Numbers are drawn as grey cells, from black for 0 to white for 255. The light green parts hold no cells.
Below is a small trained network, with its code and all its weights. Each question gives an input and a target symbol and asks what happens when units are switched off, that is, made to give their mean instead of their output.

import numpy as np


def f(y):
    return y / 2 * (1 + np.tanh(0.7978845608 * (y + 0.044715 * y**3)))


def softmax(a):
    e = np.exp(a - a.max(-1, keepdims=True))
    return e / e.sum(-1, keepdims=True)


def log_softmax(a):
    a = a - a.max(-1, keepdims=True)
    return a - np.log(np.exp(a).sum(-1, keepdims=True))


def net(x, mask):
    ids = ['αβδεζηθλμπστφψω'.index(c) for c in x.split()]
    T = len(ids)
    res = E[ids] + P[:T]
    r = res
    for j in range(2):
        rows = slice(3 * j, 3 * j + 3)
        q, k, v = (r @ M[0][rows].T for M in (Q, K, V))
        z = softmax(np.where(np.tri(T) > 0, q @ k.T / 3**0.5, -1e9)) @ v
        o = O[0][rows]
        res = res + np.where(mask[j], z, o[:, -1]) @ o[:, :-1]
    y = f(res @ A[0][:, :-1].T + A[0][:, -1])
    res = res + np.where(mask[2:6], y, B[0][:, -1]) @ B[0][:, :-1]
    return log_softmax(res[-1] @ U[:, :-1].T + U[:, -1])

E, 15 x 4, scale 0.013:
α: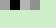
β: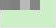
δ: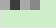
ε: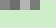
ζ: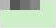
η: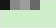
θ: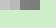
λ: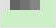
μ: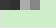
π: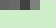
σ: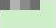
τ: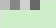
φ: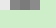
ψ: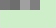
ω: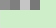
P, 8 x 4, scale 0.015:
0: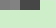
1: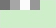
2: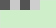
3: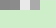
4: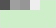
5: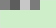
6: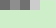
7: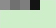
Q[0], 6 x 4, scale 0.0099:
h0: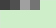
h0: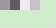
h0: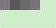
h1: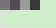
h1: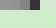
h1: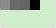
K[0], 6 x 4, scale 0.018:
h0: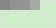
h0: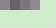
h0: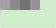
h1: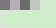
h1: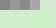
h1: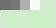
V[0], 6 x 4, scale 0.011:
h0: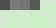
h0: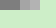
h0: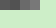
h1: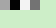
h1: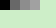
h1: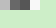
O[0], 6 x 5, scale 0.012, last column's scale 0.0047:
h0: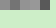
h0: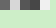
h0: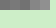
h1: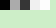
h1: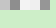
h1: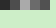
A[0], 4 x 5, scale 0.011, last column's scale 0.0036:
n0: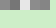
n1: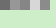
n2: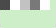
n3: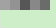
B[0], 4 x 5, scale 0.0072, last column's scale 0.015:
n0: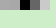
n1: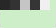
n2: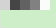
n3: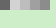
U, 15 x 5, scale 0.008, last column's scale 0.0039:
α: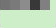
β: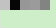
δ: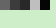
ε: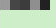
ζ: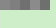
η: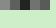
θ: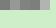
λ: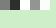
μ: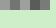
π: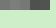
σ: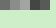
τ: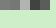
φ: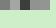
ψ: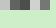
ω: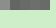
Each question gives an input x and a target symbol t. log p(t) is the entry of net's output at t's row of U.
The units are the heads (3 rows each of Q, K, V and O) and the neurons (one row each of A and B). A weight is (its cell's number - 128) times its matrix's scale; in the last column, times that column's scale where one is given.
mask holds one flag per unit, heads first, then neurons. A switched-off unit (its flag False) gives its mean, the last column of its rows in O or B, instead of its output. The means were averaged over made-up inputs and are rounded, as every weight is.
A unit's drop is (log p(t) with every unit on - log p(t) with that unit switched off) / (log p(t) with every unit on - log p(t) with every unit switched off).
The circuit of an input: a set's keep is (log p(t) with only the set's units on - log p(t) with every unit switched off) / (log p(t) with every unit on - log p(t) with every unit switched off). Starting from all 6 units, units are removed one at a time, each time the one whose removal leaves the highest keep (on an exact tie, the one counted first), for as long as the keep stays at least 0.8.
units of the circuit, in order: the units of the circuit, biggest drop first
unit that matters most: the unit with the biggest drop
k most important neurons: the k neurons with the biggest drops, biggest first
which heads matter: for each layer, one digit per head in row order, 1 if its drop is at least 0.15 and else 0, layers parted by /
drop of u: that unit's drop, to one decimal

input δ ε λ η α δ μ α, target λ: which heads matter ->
01
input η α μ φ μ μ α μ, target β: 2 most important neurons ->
n0, n2
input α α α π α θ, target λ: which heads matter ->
01
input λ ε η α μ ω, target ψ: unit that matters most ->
n0
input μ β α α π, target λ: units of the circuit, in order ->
n1, h1
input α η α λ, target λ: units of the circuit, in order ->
n1, n0, h1, h0
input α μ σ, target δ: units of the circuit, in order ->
h1, n2
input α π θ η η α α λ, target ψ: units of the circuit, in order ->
n0, h1, n1
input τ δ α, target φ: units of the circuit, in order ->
h1, n1, n2
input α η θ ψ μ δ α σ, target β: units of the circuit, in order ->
h1, n2
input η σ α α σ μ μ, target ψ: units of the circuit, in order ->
h1, n0
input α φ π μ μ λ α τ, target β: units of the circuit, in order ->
h1, n0, n2, n1
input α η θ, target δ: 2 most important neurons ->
n2, n1
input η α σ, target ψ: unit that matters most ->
h1
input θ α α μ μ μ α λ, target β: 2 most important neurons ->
n0, n1
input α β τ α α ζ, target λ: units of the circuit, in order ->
h1, n0
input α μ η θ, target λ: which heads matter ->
11
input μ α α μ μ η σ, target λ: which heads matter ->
01
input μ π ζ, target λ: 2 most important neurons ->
n1, n0
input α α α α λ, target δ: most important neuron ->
n2
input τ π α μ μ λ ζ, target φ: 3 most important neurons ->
n1, n2, n3
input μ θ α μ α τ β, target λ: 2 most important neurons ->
n1, n0
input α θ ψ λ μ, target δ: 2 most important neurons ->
n2, n3
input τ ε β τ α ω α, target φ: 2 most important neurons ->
n1, n2
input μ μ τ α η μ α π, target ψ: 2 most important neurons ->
n0, n1
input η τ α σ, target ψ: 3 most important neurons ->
n0, n1, n2
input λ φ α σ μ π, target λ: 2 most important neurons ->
n0, n1
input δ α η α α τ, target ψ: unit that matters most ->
n0
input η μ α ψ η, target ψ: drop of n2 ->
0.2
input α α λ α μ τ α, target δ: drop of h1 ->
1.4
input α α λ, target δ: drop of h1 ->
1.2
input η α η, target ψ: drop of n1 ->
0.0
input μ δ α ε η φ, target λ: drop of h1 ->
0.8
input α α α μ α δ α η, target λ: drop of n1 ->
0.2
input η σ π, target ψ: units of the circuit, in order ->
h1
